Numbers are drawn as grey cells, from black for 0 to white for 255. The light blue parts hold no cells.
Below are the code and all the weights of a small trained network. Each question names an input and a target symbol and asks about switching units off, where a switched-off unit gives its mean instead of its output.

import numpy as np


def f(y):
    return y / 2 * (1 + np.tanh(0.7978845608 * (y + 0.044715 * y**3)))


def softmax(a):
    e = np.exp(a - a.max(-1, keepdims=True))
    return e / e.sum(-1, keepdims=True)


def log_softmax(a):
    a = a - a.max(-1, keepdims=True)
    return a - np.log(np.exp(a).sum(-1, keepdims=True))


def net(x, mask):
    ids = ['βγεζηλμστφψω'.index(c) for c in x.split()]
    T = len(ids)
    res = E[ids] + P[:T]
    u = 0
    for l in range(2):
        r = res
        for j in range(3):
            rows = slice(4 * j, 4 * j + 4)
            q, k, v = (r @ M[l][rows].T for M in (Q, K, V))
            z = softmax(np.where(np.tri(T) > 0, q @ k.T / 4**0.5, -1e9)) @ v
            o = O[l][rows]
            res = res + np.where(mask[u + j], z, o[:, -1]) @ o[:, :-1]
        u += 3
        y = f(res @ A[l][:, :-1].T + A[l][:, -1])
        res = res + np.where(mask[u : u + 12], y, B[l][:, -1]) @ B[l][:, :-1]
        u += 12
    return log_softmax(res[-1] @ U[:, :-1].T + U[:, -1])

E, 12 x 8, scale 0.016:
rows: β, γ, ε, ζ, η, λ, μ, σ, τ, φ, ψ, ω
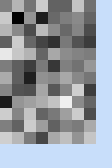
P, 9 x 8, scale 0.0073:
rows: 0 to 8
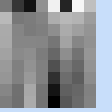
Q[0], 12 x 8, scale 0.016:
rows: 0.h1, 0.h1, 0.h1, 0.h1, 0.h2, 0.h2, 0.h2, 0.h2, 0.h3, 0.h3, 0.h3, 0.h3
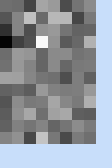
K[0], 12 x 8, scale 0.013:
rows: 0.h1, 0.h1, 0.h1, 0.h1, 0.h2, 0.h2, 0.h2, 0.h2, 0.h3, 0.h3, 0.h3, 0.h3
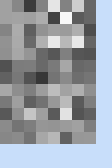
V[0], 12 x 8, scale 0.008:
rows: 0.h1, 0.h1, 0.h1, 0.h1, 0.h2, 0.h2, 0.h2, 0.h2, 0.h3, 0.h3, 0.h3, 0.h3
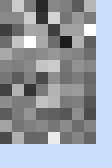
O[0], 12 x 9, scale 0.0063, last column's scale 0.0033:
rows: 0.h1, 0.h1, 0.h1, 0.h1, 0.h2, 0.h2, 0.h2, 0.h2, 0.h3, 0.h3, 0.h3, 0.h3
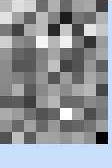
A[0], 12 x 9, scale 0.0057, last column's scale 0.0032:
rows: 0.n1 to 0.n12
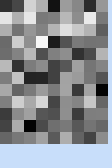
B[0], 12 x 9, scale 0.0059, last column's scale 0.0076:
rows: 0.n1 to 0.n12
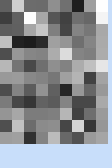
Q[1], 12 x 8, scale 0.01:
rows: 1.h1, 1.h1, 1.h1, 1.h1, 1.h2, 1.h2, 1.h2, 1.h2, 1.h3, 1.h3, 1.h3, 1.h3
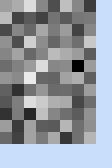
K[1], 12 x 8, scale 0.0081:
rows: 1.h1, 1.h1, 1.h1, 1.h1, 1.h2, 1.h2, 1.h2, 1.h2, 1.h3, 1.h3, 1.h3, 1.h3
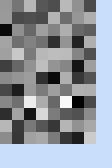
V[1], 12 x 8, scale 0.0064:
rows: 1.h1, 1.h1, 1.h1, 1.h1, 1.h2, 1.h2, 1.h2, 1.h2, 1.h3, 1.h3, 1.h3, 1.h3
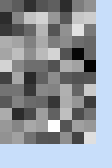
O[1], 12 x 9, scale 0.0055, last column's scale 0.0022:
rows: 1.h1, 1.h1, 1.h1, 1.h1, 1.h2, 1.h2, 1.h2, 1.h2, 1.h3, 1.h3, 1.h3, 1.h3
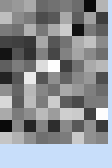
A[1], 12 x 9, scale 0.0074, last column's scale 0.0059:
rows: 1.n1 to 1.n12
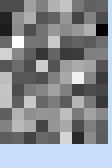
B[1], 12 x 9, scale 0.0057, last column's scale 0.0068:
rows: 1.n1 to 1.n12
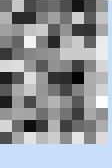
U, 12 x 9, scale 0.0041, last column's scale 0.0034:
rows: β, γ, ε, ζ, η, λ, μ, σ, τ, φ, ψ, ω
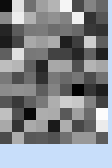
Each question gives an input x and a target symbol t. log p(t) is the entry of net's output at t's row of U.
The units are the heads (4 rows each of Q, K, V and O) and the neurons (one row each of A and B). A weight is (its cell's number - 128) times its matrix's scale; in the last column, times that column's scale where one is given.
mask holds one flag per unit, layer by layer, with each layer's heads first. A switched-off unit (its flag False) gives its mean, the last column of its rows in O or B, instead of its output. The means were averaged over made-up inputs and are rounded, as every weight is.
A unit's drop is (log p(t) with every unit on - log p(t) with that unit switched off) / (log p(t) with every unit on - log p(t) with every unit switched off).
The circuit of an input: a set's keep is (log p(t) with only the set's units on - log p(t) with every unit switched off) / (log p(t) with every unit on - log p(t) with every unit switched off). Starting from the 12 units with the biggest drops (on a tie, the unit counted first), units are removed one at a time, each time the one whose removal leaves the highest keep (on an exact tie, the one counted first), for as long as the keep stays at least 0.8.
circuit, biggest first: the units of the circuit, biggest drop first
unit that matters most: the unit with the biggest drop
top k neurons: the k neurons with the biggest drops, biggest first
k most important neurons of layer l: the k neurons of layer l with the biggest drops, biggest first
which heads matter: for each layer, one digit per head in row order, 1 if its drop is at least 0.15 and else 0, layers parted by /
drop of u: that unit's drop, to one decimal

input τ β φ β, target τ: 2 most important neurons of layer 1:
[1.n12, 1.n2]
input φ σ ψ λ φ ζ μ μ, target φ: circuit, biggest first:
[0.h1, 1.h2, 0.n1]
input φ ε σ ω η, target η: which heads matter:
100 / 111
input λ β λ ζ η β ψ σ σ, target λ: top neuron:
[1.n11]
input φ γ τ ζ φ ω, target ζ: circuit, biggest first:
[1.h2, 0.h1, 0.n2, 1.h3]
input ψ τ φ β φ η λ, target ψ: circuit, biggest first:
[0.h1, 1.h2]
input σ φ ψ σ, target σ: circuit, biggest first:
[0.h1, 1.h1, 1.n1, 1.h3]
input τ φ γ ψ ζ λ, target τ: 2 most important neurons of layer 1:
[1.n12, 1.n2]
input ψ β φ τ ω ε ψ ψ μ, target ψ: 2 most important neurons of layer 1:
[1.n7, 1.n9]
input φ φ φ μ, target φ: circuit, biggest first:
[0.h1, 1.h2]
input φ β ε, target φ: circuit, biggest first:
[0.h1, 0.n1, 1.h2]
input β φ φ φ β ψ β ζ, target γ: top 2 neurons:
[1.n4, 0.n7]
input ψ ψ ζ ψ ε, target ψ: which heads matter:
100 / 011
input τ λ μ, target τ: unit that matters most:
0.h3
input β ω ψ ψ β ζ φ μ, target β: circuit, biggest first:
[0.h1, 1.n12, 1.h1, 0.h3]
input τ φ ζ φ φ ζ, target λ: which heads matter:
010 / 101
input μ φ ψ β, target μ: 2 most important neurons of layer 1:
[1.n2, 1.n11]
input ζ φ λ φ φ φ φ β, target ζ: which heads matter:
101 / 011
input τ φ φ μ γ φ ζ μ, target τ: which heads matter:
011 / 111
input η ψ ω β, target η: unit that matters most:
1.h3
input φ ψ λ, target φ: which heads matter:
100 / 010
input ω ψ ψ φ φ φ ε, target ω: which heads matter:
100 / 001
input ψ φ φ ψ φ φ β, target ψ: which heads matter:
100 / 011
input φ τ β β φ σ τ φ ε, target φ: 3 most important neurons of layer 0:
[0.n2, 0.n1, 0.n4]
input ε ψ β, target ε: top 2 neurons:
[0.n11, 1.n2]
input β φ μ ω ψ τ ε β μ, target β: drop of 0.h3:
0.2
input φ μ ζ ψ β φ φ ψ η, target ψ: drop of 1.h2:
0.2
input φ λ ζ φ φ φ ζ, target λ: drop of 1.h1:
0.4
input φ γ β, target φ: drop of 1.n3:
0.0
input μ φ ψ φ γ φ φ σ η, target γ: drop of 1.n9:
-0.1
